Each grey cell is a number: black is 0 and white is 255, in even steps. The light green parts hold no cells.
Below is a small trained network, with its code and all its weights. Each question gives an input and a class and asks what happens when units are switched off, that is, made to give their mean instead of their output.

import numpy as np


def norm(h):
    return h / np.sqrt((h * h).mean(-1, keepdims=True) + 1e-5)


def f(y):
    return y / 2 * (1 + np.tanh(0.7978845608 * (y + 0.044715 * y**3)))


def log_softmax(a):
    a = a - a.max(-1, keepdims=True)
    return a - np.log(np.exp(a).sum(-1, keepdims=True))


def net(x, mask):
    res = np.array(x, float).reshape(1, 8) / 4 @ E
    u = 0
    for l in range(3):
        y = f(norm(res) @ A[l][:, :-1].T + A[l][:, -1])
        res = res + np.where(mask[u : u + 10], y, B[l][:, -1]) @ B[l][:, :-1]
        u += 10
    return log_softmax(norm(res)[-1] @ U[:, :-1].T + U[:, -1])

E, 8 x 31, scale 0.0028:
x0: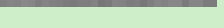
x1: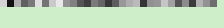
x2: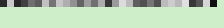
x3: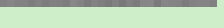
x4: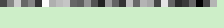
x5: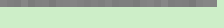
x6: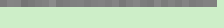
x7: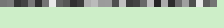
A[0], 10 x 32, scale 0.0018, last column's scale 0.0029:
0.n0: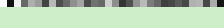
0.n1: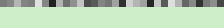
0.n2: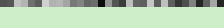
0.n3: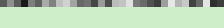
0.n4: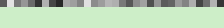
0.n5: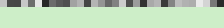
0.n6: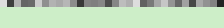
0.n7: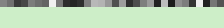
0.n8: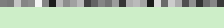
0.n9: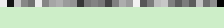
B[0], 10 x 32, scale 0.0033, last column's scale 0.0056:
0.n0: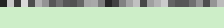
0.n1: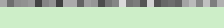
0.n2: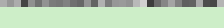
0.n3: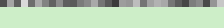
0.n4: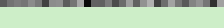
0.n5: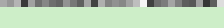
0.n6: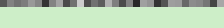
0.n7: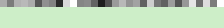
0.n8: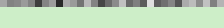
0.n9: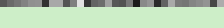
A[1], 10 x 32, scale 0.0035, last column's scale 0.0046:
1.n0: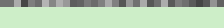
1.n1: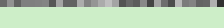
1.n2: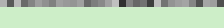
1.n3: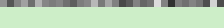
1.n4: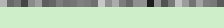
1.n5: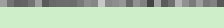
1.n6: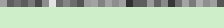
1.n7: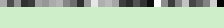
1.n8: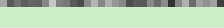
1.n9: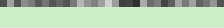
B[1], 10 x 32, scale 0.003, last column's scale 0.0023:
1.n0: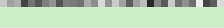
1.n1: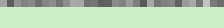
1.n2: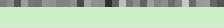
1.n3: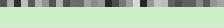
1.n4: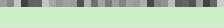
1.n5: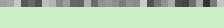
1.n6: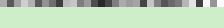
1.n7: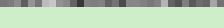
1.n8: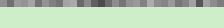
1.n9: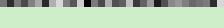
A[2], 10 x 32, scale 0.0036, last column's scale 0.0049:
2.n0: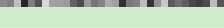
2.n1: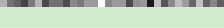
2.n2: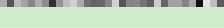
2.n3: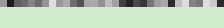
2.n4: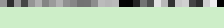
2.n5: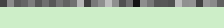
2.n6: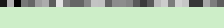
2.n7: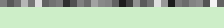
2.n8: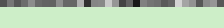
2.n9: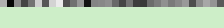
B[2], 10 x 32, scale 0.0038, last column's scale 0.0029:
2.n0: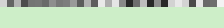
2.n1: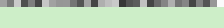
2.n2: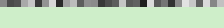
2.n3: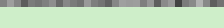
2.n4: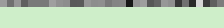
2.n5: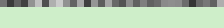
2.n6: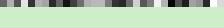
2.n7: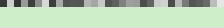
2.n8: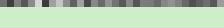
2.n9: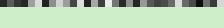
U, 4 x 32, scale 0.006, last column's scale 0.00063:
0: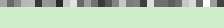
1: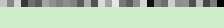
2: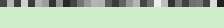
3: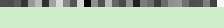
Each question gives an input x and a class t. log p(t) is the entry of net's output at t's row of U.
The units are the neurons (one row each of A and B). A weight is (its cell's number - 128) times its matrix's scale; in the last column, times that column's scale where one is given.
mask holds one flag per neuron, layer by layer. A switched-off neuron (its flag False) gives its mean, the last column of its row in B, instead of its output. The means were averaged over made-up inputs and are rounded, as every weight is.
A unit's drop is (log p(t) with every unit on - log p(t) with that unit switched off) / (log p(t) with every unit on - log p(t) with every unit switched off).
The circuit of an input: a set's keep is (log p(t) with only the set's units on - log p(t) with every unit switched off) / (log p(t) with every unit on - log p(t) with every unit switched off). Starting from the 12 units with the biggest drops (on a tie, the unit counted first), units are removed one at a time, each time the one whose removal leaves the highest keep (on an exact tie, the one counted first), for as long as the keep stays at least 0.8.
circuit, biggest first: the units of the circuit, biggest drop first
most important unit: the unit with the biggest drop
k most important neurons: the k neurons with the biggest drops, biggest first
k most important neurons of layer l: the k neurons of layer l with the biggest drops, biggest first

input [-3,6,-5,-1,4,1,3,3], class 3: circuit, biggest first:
[0.n9]
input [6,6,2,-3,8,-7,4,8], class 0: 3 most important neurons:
[0.n7, 1.n6, 0.n5]
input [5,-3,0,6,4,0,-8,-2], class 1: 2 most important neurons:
[0.n2, 0.n7]
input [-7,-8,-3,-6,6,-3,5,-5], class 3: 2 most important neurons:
[1.n9, 0.n7]
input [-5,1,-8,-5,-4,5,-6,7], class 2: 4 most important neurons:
[0.n0, 2.n7, 0.n8, 0.n1]
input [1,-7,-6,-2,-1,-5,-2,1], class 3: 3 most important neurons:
[1.n9, 0.n4, 0.n3]
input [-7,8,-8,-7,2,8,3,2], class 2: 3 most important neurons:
[0.n0, 2.n7, 1.n3]
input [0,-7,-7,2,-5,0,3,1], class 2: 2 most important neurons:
[0.n0, 1.n3]
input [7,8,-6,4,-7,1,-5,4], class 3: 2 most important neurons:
[0.n9, 2.n9]
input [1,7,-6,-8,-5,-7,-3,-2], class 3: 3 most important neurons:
[0.n9, 2.n9, 0.n3]
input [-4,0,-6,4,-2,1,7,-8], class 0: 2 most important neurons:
[0.n8, 0.n1]
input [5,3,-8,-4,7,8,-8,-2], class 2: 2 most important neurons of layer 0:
[0.n0, 0.n5]
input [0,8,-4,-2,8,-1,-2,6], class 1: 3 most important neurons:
[0.n2, 1.n0, 2.n0]
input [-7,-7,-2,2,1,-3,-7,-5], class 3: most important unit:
0.n7
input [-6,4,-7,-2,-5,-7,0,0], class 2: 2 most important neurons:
[0.n0, 2.n7]
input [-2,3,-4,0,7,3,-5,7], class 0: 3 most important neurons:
[0.n7, 1.n6, 0.n5]
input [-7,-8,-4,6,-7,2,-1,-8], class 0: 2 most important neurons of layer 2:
[2.n2, 2.n9]
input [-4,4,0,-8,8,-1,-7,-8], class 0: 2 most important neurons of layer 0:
[0.n8, 0.n1]
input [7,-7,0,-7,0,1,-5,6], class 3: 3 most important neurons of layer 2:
[2.n5, 2.n8, 2.n2]
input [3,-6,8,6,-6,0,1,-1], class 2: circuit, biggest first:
[2.n6]
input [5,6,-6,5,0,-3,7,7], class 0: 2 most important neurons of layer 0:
[0.n7, 0.n3]
